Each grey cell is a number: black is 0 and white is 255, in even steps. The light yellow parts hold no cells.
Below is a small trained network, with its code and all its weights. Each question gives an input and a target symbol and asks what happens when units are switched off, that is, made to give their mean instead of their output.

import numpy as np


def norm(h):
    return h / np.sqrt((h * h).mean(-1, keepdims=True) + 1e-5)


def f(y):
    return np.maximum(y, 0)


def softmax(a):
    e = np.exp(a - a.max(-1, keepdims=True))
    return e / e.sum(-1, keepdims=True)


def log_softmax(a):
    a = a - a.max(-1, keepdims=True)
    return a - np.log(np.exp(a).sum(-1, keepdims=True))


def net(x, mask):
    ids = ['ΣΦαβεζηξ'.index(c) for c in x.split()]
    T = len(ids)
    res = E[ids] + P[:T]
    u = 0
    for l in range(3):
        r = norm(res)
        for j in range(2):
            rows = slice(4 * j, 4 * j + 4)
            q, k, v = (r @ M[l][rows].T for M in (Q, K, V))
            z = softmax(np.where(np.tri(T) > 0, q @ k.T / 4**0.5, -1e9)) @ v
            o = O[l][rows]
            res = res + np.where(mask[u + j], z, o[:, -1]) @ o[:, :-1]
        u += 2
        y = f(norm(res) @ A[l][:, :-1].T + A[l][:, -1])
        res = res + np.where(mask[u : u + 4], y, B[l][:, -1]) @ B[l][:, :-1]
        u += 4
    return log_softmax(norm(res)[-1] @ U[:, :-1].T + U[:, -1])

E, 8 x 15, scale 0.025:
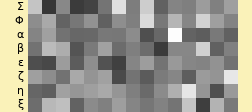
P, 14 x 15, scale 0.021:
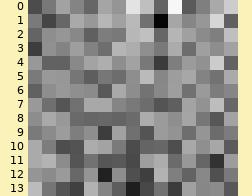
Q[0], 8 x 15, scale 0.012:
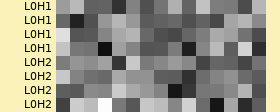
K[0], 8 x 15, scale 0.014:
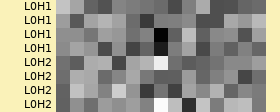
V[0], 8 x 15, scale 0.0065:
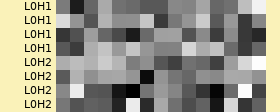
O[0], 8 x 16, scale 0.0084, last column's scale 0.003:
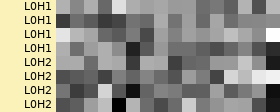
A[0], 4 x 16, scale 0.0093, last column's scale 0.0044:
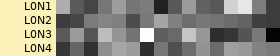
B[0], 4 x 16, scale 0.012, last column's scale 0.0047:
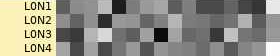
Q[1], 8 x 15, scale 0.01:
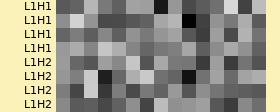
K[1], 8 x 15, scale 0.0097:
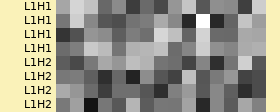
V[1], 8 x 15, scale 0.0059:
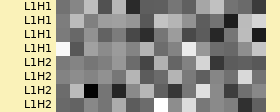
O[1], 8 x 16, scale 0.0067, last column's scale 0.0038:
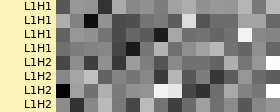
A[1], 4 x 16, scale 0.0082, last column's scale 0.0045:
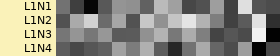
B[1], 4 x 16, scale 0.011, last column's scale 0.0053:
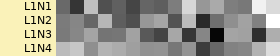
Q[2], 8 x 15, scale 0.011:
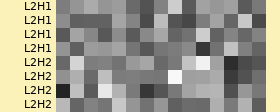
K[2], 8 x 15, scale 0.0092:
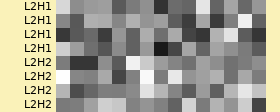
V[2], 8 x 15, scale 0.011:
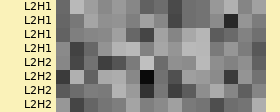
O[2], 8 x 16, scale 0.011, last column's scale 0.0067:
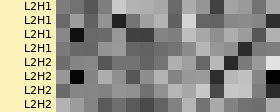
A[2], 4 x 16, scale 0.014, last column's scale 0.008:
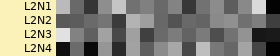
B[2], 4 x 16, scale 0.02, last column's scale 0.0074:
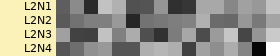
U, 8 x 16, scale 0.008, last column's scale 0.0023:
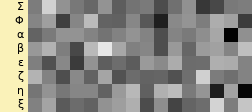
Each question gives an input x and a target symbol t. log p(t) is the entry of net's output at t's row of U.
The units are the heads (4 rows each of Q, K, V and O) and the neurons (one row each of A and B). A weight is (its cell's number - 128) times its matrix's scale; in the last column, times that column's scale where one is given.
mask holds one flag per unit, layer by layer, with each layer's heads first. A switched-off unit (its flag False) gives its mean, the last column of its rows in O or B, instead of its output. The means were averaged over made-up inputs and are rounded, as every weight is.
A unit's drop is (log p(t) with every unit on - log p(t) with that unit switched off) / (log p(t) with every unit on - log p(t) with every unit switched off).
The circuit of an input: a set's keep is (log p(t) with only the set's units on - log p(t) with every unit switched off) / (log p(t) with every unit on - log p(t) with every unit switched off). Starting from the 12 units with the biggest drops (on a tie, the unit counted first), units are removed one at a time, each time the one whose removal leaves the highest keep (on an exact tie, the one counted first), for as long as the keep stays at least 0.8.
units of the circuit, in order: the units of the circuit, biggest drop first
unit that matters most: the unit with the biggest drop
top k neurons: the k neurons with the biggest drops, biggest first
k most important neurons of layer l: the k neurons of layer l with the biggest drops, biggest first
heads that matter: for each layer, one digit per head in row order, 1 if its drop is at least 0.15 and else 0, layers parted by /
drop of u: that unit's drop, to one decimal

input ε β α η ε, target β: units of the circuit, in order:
(L0H2)
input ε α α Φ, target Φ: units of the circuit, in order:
(L0H2; L2N1)
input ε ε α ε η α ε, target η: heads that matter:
10 / 10 / 10
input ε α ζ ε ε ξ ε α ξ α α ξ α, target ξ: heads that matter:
00 / 00 / 10
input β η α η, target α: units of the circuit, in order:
(L0H1; L0N2)
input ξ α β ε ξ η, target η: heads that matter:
00 / 10 / 00
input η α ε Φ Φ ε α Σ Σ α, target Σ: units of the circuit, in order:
(L2H1; L1H2)
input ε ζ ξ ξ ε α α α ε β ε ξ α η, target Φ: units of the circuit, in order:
(L0H2; L2N1)
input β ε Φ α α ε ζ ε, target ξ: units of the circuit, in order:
(L0H2; L0N1; L2H1)
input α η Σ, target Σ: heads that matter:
01 / 00 / 01
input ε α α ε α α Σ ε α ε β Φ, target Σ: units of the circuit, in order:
(L0H2; L2H2)
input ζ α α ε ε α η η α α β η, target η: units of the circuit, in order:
(L1H1; L2H2)
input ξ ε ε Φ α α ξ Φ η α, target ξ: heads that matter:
11 / 01 / 10
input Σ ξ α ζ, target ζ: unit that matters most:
L1N3
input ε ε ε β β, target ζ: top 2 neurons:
(L2N3; L0N1)
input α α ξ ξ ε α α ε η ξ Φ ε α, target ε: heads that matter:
11 / 00 / 01
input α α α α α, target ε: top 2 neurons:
(L1N1; L0N4)
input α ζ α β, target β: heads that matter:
00 / 00 / 10
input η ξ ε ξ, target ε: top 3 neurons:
(L0N3; L2N4; L0N1)
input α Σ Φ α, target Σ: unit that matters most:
L0H1
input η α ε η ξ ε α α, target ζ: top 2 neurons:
(L2N3; L0N1)
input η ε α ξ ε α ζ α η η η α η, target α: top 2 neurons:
(L0N2; L0N3)
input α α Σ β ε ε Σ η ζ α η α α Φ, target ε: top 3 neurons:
(L1N1; L0N4; L2N4)
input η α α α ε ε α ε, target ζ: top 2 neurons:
(L0N1; L2N3)
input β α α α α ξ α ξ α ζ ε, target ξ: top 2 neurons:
(L0N1; L1N4)
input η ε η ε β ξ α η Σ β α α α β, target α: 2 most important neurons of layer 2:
(L2N4; L2N2)
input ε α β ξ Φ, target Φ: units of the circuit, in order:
(L0H2)
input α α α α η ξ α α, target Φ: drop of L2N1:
0.2
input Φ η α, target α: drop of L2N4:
0.3
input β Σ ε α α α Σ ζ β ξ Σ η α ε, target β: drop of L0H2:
1.0
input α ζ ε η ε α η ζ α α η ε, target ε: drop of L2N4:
0.1
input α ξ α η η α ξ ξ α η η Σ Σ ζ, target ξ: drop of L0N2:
0.0
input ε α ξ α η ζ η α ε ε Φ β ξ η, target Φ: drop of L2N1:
0.2
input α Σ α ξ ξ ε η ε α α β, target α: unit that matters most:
L2N4
